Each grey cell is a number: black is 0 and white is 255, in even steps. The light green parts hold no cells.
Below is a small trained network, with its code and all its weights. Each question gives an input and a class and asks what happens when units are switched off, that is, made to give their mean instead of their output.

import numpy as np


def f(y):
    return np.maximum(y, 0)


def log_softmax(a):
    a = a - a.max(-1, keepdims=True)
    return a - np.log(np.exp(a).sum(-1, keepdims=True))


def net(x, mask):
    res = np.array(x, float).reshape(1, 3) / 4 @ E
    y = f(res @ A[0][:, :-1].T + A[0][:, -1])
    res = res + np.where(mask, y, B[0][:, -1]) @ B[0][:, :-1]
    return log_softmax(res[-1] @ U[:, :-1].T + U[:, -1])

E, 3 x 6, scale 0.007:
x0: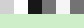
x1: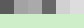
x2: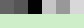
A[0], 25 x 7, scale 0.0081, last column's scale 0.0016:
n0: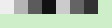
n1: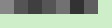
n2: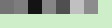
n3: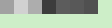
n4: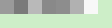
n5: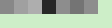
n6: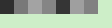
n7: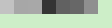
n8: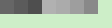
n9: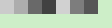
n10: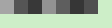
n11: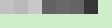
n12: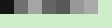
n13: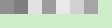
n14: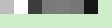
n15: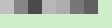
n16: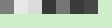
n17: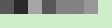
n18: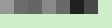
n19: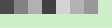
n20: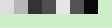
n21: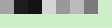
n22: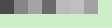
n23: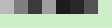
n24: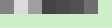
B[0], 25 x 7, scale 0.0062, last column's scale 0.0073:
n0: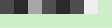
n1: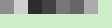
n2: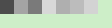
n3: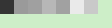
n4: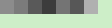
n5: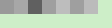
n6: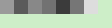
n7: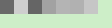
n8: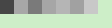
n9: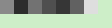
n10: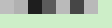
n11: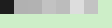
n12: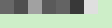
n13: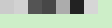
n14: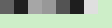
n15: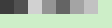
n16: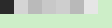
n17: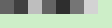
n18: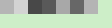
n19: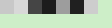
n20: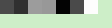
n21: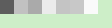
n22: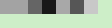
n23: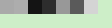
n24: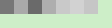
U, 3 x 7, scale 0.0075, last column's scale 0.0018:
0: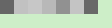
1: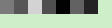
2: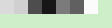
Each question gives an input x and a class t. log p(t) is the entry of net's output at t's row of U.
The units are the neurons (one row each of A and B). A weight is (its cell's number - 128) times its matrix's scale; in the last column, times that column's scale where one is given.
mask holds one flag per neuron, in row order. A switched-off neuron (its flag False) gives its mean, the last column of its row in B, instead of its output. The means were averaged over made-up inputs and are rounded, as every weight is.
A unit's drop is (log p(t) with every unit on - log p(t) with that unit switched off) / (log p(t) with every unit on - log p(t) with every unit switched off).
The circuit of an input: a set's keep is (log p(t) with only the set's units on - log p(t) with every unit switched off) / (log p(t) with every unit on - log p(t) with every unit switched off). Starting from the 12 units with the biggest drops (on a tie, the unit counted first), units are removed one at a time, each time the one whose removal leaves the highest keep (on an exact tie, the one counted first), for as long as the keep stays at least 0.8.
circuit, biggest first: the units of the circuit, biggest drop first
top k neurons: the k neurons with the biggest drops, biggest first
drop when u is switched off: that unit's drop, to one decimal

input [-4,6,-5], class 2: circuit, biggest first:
[n19, n13]
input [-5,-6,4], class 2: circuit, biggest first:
[n23, n10]
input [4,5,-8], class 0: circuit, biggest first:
[n16]
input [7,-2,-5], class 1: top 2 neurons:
[n0, n20]
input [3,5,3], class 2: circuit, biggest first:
[n13, n19]
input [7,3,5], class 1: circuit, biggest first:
[n20, n14]
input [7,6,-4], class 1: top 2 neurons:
[n20, n0]
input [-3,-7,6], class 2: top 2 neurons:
[n23, n10]
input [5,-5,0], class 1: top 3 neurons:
[n20, n14, n0]
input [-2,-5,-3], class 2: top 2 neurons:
[n23, n21]
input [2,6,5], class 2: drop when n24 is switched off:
0.1
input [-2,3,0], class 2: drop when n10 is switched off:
-0.1
